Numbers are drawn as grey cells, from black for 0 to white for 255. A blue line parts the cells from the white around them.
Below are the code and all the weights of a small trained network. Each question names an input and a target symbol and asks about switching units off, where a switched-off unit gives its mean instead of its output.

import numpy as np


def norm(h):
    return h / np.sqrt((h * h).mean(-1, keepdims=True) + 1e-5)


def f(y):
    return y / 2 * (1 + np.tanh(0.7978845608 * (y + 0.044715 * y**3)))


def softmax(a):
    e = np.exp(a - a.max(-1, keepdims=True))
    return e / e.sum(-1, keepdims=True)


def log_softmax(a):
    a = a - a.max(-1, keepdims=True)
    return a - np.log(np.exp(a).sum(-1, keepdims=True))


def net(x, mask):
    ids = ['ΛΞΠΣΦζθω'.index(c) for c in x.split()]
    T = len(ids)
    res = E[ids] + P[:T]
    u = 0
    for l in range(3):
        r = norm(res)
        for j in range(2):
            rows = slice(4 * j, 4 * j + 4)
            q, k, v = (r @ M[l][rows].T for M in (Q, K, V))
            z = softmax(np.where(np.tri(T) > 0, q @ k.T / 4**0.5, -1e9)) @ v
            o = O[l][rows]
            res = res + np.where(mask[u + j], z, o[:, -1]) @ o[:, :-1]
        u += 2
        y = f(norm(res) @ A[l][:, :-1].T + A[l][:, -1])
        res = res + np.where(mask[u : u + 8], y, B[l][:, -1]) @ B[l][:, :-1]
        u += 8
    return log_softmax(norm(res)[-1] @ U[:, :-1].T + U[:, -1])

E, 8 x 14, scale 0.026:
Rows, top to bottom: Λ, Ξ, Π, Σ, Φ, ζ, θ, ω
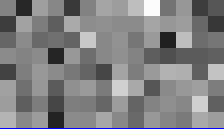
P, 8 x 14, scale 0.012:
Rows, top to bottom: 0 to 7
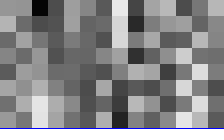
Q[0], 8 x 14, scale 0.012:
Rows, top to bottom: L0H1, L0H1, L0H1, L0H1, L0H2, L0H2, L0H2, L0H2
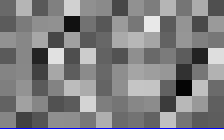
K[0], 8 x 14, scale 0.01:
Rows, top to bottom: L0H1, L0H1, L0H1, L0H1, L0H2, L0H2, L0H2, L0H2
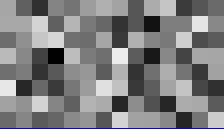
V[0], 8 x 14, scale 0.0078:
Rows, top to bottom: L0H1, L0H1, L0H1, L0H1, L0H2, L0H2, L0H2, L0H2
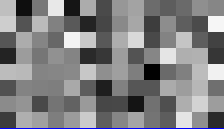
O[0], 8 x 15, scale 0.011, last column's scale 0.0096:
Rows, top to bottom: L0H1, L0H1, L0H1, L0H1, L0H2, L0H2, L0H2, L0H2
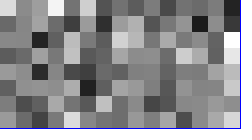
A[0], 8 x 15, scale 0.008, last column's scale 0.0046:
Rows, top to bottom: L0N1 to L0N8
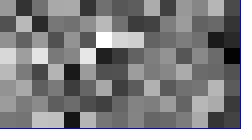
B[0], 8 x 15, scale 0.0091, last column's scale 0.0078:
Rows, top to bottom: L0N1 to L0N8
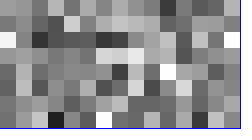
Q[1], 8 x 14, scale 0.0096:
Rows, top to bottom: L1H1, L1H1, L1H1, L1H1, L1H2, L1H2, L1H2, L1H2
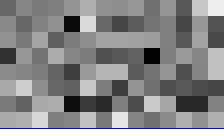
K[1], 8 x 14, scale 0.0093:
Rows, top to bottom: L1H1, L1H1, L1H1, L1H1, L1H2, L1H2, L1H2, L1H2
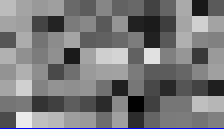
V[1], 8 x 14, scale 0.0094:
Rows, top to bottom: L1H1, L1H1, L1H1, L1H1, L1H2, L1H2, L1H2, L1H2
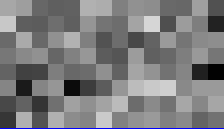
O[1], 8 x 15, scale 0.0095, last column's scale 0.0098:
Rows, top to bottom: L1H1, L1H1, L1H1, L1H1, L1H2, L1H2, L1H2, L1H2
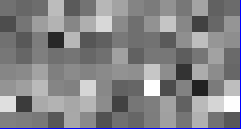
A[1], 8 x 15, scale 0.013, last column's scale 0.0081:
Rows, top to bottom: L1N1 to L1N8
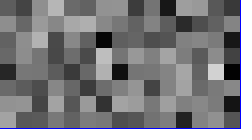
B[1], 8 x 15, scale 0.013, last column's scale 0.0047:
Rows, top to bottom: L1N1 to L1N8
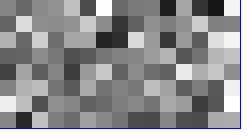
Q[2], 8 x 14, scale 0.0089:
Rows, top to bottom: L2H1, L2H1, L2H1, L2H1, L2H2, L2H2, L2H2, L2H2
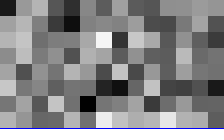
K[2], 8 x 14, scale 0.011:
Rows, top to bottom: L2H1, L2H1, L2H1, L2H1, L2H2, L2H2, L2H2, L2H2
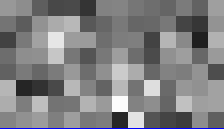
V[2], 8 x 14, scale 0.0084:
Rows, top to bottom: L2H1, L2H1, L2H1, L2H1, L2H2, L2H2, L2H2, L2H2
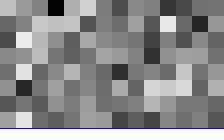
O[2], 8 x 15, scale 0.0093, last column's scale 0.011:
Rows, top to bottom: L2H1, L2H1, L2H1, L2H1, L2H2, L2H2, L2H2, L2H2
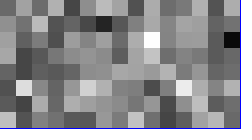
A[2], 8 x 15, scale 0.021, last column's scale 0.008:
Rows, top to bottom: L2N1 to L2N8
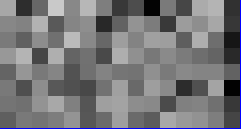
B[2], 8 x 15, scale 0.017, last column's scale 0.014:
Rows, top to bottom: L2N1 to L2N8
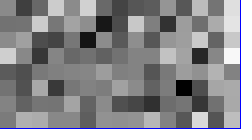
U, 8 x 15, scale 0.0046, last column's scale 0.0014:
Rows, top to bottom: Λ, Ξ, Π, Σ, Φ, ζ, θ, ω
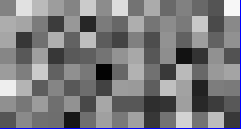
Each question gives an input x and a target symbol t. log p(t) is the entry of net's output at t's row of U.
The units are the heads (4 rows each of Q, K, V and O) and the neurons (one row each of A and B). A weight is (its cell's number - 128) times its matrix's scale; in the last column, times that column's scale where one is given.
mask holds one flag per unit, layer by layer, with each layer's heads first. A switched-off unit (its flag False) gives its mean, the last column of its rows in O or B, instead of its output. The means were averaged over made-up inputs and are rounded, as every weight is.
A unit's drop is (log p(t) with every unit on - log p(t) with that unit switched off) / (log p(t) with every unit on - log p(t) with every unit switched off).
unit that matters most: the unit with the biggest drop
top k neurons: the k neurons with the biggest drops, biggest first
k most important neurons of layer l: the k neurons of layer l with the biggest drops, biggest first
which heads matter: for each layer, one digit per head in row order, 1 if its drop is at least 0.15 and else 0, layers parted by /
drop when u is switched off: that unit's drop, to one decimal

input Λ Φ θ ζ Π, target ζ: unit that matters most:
L0H1
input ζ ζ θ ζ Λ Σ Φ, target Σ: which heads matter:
10 / 10 / 01
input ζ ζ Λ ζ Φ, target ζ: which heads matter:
10 / 10 / 00
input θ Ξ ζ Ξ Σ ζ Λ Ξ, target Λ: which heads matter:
11 / 00 / 00
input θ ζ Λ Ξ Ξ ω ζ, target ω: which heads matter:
11 / 01 / 00
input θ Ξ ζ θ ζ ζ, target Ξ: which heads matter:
10 / 00 / 00
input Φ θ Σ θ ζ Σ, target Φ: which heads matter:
00 / 00 / 00
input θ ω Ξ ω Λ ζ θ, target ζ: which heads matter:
11 / 01 / 00
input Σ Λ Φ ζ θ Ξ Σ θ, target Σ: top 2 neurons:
(L0N4; L0N8)
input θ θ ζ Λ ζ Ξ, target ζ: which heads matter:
11 / 00 / 00
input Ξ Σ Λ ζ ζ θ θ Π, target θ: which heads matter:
10 / 01 / 00
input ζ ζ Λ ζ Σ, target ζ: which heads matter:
10 / 01 / 00
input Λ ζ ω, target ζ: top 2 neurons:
(L0N6; L2N4)
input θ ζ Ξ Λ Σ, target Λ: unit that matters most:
L0H2
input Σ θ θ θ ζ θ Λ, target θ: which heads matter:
10 / 00 / 00
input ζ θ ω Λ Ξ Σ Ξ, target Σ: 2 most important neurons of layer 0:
(L0N4; L0N8)
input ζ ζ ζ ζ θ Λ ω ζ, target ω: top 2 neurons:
(L0N8; L1N5)
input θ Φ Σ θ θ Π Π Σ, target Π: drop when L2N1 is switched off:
0.2
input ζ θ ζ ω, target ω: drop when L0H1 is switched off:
0.7
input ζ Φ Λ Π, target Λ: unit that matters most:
L1H2
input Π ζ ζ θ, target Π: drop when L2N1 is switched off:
0.2
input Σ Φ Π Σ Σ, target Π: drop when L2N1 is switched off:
0.3
